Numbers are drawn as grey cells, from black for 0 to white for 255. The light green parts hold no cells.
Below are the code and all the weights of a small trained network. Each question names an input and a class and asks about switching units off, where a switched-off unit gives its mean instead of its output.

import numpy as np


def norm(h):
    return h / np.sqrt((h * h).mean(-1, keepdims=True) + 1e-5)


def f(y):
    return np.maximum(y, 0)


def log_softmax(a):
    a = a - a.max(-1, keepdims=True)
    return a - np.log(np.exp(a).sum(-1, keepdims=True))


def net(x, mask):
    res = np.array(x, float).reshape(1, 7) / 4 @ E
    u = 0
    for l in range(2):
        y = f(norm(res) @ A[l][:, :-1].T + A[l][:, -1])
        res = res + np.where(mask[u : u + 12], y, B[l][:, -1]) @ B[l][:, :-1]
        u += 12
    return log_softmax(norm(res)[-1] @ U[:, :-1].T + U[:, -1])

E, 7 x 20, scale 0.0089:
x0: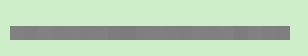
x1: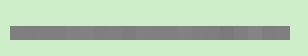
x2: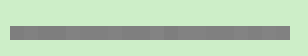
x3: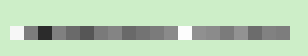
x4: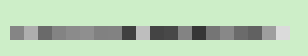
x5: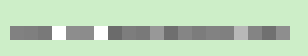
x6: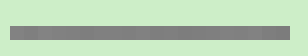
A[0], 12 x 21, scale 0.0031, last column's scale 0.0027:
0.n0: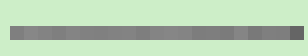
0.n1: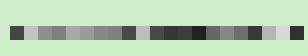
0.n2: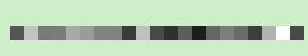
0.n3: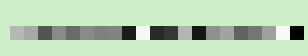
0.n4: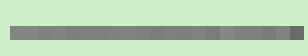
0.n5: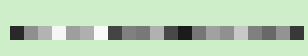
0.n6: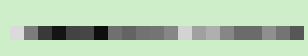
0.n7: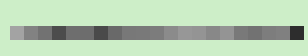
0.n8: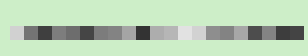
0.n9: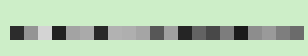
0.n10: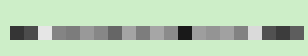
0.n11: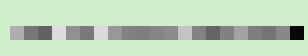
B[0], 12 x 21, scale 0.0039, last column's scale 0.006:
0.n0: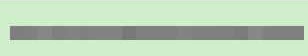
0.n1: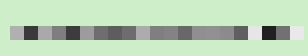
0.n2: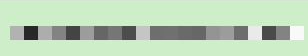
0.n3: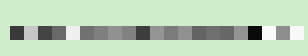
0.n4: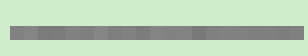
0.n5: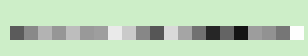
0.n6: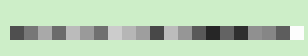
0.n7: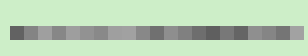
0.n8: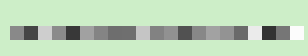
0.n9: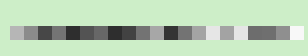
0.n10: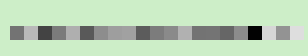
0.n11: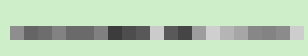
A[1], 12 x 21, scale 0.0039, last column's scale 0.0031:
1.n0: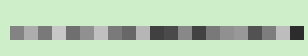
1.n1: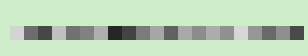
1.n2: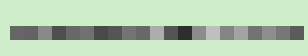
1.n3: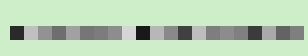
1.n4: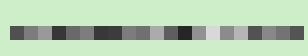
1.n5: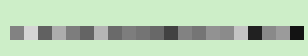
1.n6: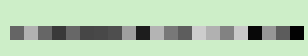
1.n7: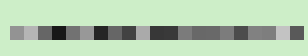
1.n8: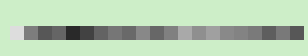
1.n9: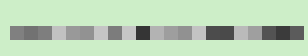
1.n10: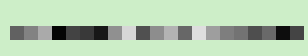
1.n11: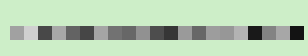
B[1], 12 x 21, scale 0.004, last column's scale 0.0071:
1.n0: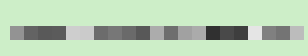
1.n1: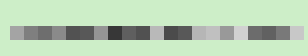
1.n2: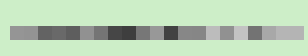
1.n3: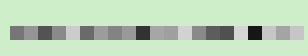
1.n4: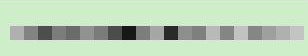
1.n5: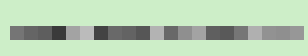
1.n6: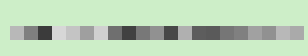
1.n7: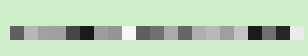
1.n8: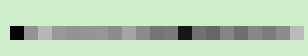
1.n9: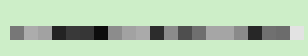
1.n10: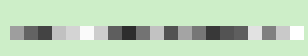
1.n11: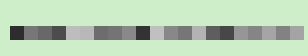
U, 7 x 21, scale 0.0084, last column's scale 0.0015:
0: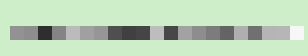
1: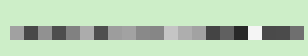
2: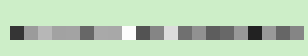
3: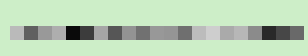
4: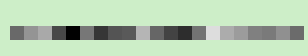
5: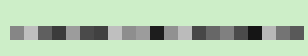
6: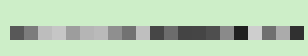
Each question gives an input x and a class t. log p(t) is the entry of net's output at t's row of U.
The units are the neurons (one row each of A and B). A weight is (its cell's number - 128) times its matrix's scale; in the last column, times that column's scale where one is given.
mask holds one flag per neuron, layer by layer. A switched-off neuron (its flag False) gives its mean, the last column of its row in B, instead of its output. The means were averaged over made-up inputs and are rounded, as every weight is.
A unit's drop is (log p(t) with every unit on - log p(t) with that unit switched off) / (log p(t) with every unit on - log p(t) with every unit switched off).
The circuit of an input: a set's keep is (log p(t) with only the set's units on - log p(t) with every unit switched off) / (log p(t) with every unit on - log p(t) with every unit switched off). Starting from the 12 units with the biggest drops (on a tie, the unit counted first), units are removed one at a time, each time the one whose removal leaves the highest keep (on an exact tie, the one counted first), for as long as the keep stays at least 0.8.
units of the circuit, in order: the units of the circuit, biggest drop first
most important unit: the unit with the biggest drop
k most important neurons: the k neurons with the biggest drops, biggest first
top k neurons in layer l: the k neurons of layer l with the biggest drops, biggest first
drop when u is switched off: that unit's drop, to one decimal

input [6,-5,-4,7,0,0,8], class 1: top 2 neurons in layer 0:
[0.n6; 0.n9]
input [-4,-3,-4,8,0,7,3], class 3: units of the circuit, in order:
[0.n8; 1.n10]
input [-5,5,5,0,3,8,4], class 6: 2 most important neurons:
[0.n5; 0.n9]
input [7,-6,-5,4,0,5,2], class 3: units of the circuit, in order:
[1.n10]
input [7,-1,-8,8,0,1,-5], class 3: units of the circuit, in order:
[0.n8; 1.n10]
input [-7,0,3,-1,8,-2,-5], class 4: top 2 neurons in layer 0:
[0.n2; 0.n1]
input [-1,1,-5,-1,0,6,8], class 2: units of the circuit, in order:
[0.n5; 1.n10]
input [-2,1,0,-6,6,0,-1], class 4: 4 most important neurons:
[0.n9; 1.n10; 0.n6; 1.n7]
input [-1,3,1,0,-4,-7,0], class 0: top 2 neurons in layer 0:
[0.n9; 0.n5]
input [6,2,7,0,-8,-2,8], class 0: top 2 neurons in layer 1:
[1.n10; 1.n3]
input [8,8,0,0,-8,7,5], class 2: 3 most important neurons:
[0.n5; 0.n9; 0.n2]
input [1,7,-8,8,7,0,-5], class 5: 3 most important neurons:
[0.n6; 1.n10; 0.n9]
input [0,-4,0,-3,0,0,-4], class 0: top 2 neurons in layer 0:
[0.n9; 0.n10]
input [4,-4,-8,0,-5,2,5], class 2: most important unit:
0.n10
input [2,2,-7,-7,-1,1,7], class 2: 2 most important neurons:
[0.n5; 0.n10]
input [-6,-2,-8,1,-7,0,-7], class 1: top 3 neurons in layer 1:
[1.n10; 1.n7; 1.n1]
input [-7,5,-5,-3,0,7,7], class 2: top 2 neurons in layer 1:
[1.n10; 1.n9]
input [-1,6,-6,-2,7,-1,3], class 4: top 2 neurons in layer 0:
[0.n2; 0.n1]
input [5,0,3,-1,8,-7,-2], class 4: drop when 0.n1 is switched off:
0.2
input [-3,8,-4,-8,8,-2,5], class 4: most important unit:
0.n9
